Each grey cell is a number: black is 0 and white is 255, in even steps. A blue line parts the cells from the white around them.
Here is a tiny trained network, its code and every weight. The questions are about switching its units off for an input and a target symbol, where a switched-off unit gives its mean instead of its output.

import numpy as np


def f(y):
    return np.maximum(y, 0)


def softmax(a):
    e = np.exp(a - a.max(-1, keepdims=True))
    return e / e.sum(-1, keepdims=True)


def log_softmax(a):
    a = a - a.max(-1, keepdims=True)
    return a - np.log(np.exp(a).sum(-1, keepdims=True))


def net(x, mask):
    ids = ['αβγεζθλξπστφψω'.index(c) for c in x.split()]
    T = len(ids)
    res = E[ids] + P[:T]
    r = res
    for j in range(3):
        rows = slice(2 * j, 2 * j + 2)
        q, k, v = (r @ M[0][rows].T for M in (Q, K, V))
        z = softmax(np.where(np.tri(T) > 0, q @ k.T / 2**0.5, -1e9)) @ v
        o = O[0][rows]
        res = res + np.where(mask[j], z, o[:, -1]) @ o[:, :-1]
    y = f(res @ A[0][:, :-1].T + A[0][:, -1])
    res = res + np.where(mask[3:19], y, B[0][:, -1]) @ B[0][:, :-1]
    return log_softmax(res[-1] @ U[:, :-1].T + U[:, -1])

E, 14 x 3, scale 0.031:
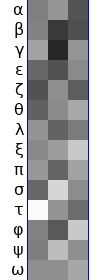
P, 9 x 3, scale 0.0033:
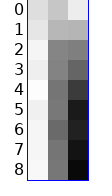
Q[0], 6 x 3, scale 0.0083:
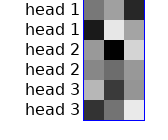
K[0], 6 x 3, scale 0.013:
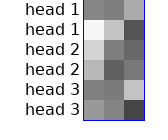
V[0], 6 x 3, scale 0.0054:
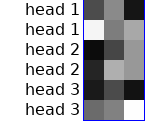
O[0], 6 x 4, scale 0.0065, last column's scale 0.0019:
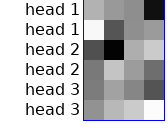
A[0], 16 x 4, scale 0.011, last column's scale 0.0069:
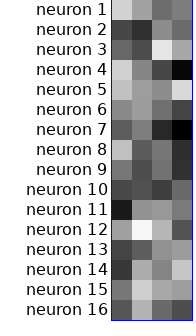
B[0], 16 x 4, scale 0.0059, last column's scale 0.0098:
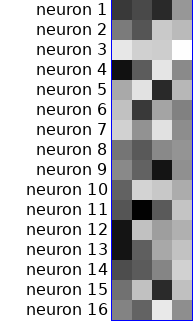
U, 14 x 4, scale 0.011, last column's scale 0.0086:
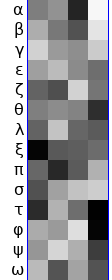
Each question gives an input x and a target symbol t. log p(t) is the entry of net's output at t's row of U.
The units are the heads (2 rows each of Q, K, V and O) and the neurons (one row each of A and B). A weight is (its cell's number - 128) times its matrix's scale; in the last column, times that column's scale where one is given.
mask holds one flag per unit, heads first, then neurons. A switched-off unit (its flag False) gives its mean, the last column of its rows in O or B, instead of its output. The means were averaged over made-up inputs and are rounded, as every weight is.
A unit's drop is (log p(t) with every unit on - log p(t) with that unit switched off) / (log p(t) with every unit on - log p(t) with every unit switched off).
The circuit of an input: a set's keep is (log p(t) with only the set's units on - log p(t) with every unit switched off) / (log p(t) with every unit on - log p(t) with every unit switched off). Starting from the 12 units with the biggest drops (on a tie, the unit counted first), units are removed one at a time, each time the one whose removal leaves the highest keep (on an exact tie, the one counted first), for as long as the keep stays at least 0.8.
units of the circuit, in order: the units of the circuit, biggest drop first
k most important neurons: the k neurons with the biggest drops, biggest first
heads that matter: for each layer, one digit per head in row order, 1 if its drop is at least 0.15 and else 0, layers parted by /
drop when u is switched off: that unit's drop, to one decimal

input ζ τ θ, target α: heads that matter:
010
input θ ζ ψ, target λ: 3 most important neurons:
neuron 12; neuron 15; neuron 5
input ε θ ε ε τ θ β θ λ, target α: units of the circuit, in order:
head 2; neuron 1
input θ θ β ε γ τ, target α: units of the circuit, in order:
neuron 1
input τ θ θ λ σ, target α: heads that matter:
100
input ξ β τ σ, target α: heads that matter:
101
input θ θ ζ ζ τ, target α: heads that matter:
000
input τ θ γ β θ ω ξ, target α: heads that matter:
010
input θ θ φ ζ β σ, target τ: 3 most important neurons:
neuron 12; neuron 15; neuron 3
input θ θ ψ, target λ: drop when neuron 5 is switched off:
0.2
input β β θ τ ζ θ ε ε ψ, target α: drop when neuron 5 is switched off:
0.2
